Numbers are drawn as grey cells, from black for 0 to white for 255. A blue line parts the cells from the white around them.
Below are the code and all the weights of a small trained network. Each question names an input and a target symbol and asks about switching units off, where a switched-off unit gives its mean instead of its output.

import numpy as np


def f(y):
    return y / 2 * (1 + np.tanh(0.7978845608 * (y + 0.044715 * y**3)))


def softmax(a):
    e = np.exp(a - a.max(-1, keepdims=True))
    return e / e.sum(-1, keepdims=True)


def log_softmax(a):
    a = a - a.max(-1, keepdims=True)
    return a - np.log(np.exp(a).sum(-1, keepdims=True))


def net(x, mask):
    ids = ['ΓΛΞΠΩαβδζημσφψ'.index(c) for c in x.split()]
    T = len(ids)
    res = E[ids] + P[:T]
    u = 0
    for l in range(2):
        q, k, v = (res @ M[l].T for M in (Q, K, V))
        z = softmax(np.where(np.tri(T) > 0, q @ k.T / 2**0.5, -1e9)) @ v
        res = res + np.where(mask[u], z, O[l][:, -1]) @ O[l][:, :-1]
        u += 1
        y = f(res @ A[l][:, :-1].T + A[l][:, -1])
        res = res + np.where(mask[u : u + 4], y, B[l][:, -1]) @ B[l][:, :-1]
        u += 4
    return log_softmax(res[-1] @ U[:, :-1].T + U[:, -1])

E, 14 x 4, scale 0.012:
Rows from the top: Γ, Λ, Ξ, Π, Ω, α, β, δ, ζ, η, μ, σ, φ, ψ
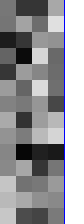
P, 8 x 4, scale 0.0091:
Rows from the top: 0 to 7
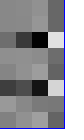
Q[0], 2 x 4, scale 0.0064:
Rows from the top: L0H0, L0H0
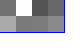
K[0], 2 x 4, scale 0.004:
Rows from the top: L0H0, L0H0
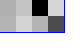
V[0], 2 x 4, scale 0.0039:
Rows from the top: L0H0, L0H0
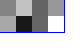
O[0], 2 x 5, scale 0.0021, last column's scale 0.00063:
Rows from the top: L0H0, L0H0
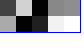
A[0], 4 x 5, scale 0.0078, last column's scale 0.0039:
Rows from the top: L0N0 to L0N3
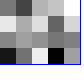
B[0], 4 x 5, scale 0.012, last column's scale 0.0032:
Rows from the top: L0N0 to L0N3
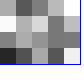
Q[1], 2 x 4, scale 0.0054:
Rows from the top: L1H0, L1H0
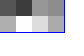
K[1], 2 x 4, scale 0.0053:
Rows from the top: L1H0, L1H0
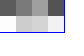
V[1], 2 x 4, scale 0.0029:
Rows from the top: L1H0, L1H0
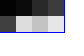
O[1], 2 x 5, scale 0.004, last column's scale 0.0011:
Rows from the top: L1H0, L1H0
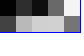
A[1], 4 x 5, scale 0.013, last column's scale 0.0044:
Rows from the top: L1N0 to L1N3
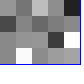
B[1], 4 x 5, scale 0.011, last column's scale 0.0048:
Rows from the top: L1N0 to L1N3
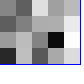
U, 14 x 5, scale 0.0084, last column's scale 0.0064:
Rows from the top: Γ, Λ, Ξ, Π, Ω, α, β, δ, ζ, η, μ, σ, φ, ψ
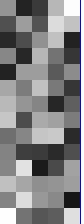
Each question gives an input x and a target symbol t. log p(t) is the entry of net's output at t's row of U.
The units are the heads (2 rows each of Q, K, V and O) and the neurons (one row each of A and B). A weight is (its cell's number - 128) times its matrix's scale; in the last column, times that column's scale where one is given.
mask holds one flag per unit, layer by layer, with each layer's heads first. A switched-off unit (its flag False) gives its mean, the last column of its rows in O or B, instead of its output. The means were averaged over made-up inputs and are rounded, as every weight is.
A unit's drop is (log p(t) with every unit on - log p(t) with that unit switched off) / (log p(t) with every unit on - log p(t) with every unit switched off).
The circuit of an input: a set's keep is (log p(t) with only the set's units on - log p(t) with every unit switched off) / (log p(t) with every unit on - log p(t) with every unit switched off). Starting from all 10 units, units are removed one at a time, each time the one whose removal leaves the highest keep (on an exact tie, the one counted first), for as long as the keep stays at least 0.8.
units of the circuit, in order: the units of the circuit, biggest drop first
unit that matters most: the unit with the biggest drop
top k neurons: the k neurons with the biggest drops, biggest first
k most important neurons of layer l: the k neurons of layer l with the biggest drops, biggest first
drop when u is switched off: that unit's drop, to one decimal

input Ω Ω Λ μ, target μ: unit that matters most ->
L0N0
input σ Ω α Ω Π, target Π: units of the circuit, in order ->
(L0N3, L0N0, L1N0, L1N3)
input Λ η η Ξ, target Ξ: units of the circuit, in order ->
(L0N3, L0N1, L1N1, L1N2)
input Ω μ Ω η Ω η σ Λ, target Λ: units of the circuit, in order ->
(L1N3, L0N3, L1N2)
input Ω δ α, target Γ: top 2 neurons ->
(L1N2, L0N1)
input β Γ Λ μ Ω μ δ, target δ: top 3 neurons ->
(L0N1, L1N0, L0N0)
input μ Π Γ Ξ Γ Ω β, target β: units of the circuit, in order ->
(L1N2, L0N1, L0N0)
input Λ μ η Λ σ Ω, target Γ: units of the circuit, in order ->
(L1N3, L1N2, L1H0)
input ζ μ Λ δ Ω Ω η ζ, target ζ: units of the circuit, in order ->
(L1N0, L1N3, L0N1, L1H0)
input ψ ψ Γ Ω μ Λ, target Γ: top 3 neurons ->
(L1N3, L0N0, L1N2)
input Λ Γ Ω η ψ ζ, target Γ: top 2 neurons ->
(L0N0, L0N1)
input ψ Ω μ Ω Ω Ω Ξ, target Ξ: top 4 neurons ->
(L0N3, L0N1, L1N2, L1N1)
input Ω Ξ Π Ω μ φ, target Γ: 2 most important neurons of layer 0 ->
(L0N1, L0N3)
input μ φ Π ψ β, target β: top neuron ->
(L1N2)
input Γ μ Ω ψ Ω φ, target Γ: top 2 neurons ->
(L1N2, L0N1)
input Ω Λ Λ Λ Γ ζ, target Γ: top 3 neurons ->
(L0N0, L0N1, L1N3)
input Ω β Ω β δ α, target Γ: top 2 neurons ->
(L1N2, L0N0)
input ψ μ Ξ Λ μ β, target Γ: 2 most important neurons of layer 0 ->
(L0N1, L0N3)
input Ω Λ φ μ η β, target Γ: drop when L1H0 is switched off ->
0.1
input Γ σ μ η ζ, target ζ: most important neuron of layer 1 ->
(L1N0)
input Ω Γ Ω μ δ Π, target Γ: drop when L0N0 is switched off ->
0.4
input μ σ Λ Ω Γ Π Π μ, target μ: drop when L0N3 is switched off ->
0.3
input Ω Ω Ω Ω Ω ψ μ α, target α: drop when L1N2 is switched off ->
0.2
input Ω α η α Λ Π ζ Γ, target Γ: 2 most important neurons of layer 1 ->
(L1N2, L1N3)
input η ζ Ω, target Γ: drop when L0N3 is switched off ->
0.2
